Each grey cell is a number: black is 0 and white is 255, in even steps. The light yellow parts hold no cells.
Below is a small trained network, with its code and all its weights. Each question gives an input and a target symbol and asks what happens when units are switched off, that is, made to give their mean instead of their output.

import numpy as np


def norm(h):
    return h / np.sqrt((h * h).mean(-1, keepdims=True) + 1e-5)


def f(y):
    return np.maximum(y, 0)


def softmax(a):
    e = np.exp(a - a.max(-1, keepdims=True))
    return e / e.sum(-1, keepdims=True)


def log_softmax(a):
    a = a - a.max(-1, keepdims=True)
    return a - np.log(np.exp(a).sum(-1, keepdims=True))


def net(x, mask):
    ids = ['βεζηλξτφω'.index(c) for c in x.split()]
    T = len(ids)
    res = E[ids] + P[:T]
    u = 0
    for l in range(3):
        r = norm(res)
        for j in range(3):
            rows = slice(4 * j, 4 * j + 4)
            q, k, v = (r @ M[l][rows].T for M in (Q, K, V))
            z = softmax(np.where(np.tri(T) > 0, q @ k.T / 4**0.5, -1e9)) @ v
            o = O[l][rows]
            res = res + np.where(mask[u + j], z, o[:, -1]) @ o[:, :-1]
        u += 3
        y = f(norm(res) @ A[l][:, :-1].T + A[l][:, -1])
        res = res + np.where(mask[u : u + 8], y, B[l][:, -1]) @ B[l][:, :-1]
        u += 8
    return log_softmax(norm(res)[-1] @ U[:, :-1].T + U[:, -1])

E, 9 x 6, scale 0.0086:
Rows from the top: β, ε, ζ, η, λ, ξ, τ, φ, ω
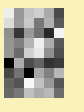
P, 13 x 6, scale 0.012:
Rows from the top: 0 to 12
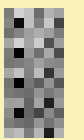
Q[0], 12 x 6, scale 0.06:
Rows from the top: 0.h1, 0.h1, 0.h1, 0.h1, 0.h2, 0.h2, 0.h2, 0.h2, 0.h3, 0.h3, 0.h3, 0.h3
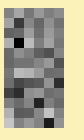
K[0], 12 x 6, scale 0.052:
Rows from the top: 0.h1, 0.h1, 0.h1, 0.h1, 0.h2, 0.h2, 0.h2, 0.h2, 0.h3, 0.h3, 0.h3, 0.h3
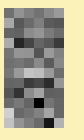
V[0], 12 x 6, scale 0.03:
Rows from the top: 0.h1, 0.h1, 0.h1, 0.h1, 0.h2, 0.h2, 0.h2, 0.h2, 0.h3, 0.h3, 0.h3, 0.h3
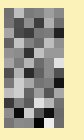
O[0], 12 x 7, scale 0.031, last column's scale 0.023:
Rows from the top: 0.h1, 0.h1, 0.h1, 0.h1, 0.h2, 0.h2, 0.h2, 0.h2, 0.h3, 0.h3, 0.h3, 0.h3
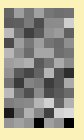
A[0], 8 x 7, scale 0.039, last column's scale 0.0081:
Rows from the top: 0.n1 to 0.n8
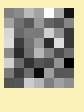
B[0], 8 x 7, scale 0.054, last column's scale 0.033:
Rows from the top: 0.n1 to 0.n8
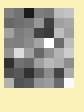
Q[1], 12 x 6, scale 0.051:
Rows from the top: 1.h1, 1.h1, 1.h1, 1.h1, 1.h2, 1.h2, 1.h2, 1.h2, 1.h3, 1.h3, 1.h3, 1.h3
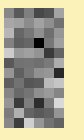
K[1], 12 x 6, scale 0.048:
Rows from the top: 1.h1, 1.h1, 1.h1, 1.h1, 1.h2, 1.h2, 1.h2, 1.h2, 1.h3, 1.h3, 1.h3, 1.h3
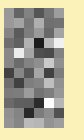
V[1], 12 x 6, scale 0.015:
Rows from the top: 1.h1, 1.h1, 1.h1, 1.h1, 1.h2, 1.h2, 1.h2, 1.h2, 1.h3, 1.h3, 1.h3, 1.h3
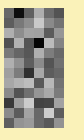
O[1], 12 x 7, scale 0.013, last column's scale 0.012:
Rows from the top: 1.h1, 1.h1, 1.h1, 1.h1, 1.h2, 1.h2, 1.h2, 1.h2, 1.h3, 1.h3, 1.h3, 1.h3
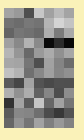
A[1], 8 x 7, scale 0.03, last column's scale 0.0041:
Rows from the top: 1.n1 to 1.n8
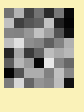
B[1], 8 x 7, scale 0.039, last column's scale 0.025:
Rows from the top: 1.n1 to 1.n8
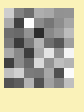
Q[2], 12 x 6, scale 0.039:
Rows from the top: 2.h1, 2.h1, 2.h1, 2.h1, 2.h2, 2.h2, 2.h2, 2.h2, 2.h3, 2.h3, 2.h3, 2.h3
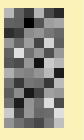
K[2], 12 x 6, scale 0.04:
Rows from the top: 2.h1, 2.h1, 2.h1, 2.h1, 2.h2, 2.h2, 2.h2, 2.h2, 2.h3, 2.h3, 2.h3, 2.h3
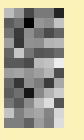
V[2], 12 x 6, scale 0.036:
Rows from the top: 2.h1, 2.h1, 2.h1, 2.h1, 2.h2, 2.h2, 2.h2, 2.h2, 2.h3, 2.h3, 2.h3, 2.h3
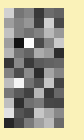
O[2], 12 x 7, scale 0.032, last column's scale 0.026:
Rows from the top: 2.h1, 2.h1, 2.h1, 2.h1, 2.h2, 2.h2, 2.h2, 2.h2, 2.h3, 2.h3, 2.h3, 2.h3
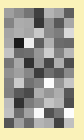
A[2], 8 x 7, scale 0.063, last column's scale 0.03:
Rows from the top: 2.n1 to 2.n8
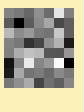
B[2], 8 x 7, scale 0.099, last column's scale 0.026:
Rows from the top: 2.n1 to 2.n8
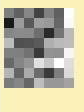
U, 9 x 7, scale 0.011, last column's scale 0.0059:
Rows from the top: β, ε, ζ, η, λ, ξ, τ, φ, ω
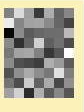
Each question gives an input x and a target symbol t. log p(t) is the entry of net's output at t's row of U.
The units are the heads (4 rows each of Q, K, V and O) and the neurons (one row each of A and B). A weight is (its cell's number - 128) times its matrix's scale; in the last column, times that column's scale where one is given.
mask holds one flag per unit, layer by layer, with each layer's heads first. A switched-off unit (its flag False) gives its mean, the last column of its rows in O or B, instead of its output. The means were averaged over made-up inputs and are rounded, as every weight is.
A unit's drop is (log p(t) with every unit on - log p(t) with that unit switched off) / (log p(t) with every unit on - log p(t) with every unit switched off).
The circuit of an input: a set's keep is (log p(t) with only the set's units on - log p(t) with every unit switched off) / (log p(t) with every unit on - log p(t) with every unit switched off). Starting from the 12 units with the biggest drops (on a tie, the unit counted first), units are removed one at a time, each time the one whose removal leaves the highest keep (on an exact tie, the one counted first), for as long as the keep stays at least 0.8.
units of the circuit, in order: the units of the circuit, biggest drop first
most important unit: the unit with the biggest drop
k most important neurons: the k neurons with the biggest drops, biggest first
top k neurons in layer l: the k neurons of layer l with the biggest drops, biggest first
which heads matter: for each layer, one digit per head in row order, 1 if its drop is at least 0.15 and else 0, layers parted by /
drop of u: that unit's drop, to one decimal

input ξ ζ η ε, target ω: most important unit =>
0.h3
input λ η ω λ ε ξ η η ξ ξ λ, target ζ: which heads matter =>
111 / 000 / 000
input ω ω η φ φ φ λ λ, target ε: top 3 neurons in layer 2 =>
2.n2, 2.n6, 2.n4
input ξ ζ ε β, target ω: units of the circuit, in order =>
2.h1, 0.h3
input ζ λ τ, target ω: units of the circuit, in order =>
0.h2, 2.h1, 0.n4
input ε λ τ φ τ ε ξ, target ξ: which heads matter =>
111 / 100 / 001
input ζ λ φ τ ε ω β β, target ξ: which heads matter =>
110 / 000 / 000
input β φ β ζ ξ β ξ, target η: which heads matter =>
101 / 000 / 001
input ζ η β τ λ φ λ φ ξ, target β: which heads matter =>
110 / 000 / 001
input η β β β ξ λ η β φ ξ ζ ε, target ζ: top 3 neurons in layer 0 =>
0.n6, 0.n7, 0.n5
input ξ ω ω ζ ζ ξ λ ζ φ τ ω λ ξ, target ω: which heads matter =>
111 / 100 / 100
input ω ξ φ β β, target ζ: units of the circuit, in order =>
2.n2, 0.h2
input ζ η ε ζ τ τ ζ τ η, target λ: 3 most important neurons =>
0.n3, 2.n3, 0.n5
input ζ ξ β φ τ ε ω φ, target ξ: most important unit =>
0.n1
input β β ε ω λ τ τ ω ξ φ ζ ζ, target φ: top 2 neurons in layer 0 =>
0.n4, 0.n1
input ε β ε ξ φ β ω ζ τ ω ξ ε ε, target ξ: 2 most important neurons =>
0.n8, 1.n5
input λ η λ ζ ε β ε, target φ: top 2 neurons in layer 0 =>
0.n1, 0.n5
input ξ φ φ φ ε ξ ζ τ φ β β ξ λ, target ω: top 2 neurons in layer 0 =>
0.n8, 0.n5
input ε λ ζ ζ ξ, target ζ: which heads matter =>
011 / 000 / 000
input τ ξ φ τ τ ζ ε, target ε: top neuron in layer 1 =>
1.n4
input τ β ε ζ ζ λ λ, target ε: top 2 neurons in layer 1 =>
1.n4, 1.n2
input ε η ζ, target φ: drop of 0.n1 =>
0.1
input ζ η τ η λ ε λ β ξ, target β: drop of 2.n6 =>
0.2
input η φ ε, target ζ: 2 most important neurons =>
0.n7, 2.n2
